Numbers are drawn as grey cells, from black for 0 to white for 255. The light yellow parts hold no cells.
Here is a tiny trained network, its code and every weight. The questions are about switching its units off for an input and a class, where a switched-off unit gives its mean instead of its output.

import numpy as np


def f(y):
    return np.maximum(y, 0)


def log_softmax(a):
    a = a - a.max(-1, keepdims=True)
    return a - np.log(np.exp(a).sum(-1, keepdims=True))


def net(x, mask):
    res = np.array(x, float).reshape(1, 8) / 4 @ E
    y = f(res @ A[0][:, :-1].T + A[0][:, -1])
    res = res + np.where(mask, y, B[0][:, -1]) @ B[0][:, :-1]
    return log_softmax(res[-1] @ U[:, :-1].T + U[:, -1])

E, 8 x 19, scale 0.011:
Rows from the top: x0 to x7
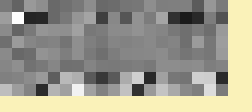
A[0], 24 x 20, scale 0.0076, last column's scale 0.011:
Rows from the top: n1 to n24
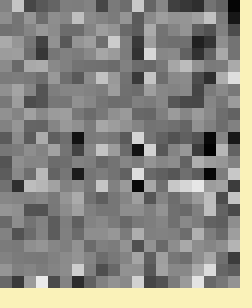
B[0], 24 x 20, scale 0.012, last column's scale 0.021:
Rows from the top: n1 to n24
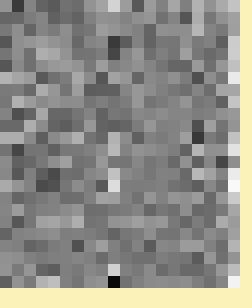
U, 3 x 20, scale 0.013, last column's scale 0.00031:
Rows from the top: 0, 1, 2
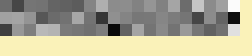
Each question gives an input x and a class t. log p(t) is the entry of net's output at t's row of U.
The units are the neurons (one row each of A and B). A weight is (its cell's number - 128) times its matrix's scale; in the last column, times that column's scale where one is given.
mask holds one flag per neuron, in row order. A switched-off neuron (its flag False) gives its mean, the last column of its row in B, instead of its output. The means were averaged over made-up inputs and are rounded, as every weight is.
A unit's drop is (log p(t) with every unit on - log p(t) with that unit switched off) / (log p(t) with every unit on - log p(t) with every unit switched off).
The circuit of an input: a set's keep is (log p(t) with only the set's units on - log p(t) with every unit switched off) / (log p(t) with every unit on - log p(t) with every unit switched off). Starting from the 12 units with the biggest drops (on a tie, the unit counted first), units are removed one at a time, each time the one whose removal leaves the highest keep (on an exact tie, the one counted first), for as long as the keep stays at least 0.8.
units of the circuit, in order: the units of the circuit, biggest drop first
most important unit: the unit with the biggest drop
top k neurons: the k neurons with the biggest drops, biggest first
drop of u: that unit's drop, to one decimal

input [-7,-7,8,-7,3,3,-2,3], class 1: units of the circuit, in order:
[n16]
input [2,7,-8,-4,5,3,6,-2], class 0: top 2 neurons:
[n1 n7]
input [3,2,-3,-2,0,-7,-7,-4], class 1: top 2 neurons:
[n7 n12]
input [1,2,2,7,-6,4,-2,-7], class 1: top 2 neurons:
[n12 n17]
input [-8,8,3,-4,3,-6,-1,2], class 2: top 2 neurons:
[n16 n4]
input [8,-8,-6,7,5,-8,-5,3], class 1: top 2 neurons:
[n16 n7]
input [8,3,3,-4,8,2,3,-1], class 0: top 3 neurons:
[n7 n16 n12]
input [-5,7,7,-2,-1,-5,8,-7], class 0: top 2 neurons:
[n1 n15]
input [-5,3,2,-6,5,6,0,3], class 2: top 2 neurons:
[n16 n7]
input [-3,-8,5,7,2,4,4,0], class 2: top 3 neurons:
[n24 n15 n1]
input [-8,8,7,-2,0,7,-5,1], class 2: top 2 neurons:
[n4 n5]
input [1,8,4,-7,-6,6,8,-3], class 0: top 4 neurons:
[n1 n17 n7 n16]
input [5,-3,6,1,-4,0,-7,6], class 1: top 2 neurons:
[n7 n16]
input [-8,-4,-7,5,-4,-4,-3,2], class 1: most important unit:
n16
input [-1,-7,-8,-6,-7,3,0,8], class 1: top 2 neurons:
[n16 n13]
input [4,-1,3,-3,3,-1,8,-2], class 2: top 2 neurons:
[n24 n1]
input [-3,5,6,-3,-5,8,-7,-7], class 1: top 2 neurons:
[n12 n7]
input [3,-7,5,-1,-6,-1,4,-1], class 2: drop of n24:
0.9
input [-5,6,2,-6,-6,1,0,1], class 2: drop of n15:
0.2
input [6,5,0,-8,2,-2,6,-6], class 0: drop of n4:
0.0
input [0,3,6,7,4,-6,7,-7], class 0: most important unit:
n15
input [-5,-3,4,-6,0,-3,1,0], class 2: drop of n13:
0.4
